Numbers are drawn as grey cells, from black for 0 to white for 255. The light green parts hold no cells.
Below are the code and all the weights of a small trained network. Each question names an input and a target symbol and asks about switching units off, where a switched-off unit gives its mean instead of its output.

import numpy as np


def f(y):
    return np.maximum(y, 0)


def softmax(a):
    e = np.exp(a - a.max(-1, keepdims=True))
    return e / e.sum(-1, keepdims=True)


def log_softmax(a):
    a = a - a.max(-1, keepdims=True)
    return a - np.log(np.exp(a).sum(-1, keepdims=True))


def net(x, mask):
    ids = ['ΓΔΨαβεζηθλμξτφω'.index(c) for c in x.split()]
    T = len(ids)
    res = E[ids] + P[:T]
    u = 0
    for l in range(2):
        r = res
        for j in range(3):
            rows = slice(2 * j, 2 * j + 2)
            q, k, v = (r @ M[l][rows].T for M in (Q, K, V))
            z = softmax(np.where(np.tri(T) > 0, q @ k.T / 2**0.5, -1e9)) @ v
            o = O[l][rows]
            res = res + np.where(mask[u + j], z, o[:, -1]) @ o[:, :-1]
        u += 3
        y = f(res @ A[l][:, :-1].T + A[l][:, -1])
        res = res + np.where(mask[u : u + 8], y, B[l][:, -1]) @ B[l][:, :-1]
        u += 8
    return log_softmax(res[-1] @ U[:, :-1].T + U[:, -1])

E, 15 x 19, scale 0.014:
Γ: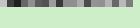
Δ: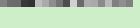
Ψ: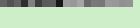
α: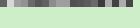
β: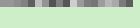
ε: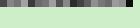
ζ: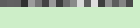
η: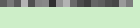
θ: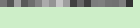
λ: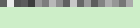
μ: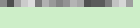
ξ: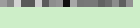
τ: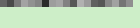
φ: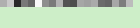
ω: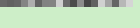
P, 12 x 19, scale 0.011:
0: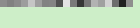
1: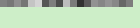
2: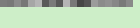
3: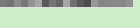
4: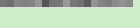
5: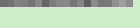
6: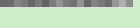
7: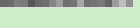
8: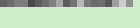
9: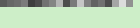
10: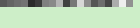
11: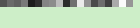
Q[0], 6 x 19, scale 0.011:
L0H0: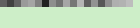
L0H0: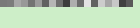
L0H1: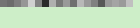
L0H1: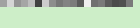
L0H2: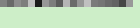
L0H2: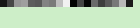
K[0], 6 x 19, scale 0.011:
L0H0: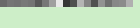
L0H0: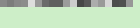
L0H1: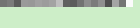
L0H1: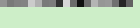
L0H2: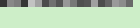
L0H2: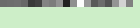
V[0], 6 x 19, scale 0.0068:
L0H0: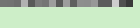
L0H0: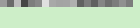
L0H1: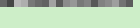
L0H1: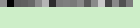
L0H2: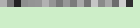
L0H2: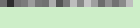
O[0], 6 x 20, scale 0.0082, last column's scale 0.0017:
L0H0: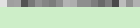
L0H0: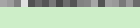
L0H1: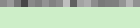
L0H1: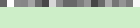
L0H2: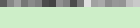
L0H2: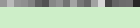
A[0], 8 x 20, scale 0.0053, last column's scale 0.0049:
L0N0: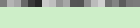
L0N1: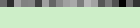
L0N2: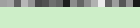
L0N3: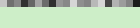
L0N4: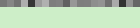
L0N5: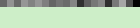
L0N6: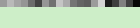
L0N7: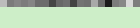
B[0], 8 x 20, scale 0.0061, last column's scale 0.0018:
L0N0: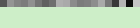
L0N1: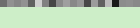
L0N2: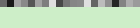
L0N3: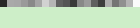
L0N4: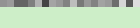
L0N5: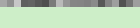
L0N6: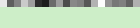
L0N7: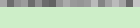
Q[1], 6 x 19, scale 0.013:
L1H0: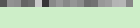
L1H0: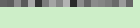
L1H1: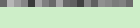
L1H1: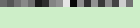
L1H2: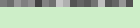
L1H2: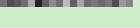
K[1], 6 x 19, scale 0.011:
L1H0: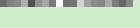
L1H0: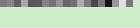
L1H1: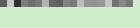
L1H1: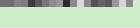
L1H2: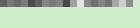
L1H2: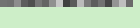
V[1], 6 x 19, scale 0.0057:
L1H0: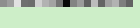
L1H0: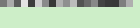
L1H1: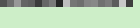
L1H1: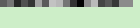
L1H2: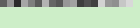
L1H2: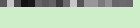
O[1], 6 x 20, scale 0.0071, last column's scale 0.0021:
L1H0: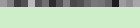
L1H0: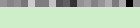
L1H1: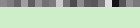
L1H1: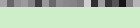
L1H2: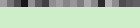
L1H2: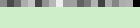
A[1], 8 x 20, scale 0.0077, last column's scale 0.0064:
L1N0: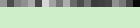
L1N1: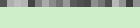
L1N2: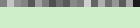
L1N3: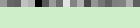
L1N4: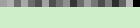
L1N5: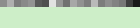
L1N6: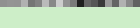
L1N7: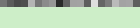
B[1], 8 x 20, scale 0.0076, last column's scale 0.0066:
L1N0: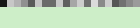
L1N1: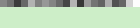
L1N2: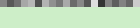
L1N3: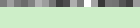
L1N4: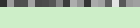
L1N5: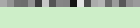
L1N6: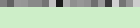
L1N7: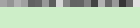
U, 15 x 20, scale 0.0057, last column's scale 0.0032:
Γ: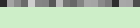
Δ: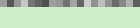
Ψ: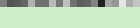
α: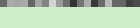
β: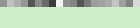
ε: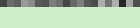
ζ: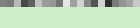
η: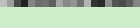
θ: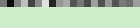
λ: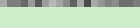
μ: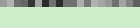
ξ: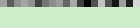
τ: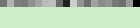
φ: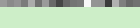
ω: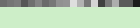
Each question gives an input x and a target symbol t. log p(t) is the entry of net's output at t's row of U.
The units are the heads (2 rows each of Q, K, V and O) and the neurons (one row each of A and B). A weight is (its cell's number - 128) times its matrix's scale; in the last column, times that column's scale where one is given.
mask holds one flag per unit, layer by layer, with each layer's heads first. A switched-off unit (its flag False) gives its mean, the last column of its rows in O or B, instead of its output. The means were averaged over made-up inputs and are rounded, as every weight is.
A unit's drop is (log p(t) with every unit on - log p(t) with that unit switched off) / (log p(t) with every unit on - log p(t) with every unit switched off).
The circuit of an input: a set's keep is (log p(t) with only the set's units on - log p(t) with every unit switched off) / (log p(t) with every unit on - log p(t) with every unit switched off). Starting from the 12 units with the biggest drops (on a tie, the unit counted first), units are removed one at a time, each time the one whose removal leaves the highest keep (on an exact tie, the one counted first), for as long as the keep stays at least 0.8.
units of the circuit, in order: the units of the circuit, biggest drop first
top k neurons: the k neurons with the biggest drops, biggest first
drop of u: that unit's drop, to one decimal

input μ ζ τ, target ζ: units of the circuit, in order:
L0H0, L0H1, L1H2
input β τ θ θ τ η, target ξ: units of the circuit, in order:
L0H2, L0N6
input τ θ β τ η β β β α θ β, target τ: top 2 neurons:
L1N1, L0N3
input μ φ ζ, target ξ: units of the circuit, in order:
L0H1, L1H0, L1N7
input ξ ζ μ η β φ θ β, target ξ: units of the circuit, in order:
L0H2, L1H0
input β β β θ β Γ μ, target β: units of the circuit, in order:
L1H1, L1N7, L0H2
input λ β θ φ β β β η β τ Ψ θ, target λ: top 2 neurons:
L1N5, L0N0
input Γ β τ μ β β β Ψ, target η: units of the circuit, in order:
L1N3, L1H2, L1H0, L1N7
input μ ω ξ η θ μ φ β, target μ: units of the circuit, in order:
L1H2, L1H1
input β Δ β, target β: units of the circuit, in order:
L1H1, L1N7, L1H2
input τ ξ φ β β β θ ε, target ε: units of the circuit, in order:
L1H1, L1N4, L0H2
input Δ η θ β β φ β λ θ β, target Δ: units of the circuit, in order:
L0H2, L1H2, L0N2, L0H0
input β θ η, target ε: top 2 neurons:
L1N4, L1N6
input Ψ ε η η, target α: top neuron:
L1N0
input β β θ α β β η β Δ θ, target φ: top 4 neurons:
L1N3, L1N6, L0N6, L1N5
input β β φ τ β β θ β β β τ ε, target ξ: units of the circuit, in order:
L0H2, L0N6
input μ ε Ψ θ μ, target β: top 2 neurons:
L1N7, L0N7
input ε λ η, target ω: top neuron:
L1N0
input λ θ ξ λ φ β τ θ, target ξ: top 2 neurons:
L0N6, L0N0
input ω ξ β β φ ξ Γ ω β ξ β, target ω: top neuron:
L1N2
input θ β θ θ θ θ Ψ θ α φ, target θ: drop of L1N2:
0.4
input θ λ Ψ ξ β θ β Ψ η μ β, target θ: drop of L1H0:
0.1
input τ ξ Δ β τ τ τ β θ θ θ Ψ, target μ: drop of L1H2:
0.2
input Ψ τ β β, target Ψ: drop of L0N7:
0.0
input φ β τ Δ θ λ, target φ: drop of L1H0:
0.2
